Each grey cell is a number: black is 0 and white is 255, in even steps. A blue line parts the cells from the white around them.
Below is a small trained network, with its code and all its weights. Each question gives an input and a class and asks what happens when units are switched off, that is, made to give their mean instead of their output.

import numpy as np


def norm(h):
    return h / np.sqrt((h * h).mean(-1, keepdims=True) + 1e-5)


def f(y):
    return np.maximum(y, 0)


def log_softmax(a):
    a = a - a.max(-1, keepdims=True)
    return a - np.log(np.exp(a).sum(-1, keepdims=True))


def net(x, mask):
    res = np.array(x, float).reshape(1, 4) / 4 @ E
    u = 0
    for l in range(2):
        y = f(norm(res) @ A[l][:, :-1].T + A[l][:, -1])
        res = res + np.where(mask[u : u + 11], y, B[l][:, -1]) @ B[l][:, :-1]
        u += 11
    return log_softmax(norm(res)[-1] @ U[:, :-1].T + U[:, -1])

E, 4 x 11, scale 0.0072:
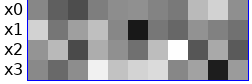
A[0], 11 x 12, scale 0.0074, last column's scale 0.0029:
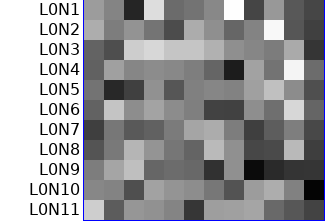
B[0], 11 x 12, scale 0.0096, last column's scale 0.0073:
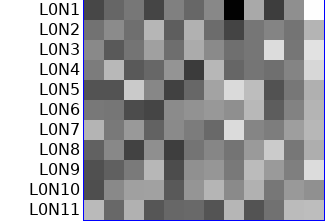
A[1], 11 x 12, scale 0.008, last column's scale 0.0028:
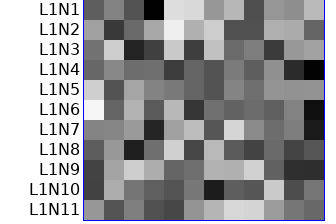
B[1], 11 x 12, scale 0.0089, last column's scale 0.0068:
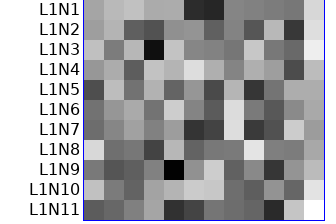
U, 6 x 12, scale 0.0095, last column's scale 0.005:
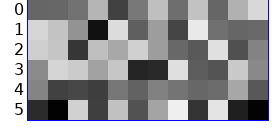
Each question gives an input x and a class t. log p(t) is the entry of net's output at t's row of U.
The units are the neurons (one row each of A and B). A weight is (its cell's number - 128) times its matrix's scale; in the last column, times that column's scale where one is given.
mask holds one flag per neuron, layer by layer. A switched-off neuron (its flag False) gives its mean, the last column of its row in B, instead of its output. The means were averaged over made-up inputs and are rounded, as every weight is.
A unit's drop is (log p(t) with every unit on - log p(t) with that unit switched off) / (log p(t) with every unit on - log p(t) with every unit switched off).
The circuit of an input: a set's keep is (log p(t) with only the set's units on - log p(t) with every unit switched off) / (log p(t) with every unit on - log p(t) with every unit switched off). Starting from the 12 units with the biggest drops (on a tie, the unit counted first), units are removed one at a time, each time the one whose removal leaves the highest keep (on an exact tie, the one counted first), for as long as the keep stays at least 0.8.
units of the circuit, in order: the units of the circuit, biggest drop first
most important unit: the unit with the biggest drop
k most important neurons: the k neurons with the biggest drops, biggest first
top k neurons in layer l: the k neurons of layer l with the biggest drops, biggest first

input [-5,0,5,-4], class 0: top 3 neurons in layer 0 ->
[L0N9; L0N4; L0N6]
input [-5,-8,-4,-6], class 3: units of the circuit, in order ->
[L0N1; L1N1]
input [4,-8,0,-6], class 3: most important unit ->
L1N7
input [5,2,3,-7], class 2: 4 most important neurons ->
[L0N2; L1N10; L0N9; L1N4]
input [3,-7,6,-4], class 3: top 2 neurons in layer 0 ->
[L0N7; L0N4]
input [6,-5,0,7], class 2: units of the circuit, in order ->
[L0N3; L1N2]
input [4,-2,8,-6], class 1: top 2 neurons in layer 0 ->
[L0N1; L0N3]
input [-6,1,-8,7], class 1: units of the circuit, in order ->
[L0N4; L1N11]
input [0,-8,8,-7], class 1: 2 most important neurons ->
[L0N1; L0N3]
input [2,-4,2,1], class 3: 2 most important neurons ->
[L0N7; L0N9]
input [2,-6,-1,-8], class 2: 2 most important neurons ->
[L1N10; L0N2]
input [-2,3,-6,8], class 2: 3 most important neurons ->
[L0N3; L0N1; L1N2]
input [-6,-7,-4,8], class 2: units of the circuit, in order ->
[L0N3; L1N2; L0N1]
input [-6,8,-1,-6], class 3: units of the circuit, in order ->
[L1N5]
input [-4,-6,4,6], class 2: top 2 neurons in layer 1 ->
[L1N2; L1N7]
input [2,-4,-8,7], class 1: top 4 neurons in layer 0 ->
[L0N4; L0N6; L0N9; L0N2]
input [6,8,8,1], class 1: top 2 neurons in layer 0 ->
[L0N1; L0N3]
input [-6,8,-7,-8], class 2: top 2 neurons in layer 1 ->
[L1N10; L1N4]
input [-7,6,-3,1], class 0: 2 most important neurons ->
[L0N9; L0N8]
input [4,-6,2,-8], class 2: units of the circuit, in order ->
[L1N10]
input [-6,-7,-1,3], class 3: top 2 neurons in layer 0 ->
[L0N7; L0N1]
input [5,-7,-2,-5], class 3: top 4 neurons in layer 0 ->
[L0N9; L0N1; L0N5; L0N3]
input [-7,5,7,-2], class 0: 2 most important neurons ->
[L0N9; L0N4]
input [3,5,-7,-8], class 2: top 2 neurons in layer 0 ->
[L0N1; L0N2]
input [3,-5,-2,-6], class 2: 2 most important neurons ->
[L0N2; L1N10]
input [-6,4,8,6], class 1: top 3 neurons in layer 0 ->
[L0N1; L0N5; L0N9]
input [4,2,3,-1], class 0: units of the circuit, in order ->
[L0N5]
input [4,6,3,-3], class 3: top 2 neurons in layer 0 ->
[L0N11; L0N9]
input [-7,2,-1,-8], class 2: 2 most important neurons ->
[L1N10; L0N5]
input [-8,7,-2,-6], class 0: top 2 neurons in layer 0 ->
[L0N9; L0N7]
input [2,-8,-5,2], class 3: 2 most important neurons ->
[L0N1; L0N7]
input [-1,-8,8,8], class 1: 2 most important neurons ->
[L0N1; L0N9]
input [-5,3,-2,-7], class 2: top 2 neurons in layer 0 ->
[L0N5; L0N1]
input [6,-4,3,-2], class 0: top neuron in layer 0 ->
[L0N5]
